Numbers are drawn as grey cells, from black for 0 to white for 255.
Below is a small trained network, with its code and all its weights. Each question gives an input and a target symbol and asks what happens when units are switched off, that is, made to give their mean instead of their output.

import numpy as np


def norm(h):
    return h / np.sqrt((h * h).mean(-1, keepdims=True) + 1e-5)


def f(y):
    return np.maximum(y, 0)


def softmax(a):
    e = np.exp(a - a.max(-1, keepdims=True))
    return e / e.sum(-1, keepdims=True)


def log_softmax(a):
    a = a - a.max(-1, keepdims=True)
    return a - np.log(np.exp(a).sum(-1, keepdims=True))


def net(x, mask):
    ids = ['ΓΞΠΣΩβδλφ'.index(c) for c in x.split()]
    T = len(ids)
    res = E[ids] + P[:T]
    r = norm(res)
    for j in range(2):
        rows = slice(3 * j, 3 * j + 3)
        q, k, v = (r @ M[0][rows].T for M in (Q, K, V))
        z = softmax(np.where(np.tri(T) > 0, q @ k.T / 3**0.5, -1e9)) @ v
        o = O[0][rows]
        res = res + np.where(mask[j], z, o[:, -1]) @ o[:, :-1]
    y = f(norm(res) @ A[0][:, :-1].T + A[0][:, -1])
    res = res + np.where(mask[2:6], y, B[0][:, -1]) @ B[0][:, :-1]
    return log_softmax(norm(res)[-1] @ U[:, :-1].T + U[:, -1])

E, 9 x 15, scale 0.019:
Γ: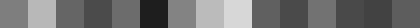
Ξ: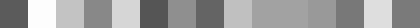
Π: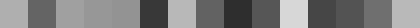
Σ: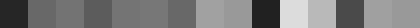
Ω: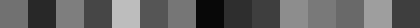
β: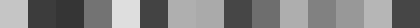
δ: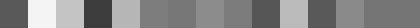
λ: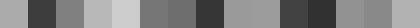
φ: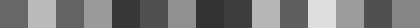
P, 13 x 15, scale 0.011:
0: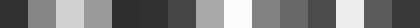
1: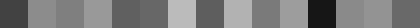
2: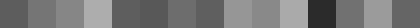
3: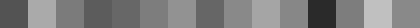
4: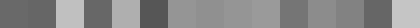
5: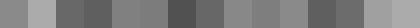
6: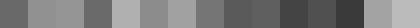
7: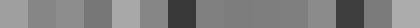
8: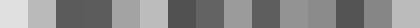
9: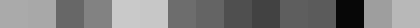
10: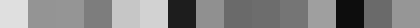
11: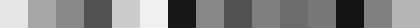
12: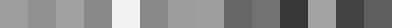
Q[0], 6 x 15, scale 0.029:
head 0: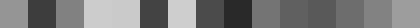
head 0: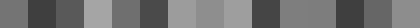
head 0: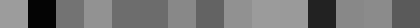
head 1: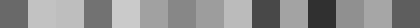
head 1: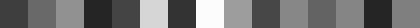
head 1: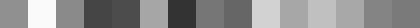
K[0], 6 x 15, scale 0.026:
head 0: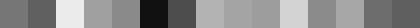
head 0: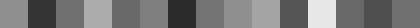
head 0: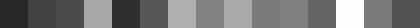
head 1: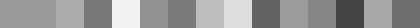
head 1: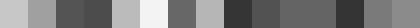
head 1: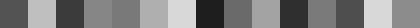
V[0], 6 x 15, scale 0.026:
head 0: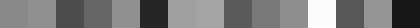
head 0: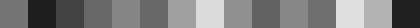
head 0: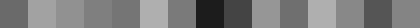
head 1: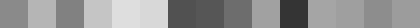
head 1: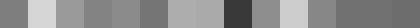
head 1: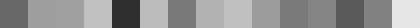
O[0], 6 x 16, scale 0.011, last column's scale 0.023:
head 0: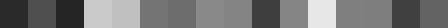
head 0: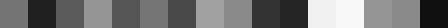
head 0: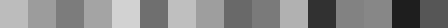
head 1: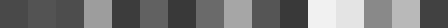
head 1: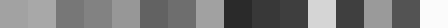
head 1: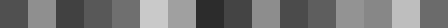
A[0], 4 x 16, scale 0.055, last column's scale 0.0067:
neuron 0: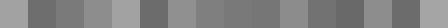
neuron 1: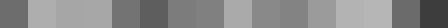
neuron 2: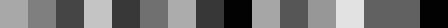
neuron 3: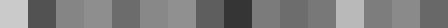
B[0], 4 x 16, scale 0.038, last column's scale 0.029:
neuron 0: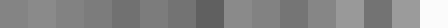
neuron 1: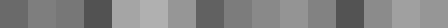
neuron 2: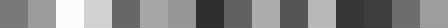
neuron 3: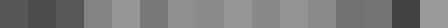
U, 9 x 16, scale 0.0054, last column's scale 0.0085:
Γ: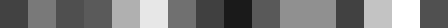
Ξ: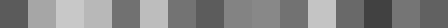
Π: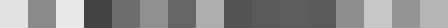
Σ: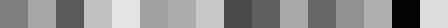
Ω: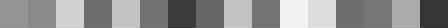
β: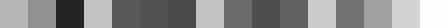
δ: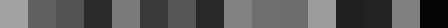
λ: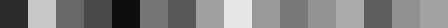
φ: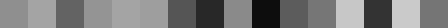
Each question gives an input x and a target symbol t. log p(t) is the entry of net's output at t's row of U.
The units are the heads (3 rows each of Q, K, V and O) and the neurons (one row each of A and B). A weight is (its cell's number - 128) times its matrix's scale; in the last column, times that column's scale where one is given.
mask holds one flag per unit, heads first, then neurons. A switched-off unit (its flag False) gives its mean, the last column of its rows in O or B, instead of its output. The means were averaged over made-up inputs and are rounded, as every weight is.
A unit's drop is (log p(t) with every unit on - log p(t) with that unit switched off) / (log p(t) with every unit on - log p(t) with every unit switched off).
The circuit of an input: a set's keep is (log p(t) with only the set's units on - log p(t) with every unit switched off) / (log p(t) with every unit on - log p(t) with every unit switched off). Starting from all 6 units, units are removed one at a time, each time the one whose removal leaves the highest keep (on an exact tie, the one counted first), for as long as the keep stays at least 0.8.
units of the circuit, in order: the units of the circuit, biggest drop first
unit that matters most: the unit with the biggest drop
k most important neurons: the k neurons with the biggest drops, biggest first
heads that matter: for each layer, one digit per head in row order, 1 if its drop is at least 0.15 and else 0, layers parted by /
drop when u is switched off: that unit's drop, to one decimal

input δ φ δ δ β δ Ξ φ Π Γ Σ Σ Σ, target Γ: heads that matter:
01
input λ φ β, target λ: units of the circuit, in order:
[head 1]
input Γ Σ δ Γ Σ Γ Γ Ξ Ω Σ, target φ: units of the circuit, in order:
[neuron 0; head 0]
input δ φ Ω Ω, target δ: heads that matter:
11
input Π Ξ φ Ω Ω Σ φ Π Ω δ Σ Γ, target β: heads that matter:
01
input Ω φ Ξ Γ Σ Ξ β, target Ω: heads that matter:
11
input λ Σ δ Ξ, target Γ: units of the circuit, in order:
[head 1; neuron 1]
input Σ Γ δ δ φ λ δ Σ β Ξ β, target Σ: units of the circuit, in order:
[neuron 3; head 1; head 0]
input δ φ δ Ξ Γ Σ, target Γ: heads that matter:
11
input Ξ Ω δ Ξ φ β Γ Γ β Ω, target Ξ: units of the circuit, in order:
[head 1; neuron 2; head 0]
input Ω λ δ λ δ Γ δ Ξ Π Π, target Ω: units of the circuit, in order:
[head 1; neuron 1; head 0]
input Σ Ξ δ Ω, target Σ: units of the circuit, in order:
[head 1; neuron 3; head 0; neuron 0]
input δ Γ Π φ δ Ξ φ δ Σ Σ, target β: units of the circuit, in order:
[head 1; neuron 2]
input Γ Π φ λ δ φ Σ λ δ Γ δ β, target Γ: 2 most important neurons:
[neuron 2; neuron 0]
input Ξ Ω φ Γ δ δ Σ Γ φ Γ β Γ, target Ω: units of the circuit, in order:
[head 1; neuron 1]
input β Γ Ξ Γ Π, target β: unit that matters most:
head 0
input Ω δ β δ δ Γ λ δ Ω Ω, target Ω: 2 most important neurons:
[neuron 1; neuron 0]
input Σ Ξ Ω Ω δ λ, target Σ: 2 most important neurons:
[neuron 3; neuron 0]
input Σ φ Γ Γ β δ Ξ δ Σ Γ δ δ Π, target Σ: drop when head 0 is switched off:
0.6
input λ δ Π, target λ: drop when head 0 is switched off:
0.1
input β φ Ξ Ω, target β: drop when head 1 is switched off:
0.3
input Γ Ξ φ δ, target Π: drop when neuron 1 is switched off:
0.1
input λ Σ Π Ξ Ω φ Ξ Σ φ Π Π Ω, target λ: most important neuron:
[neuron 3]
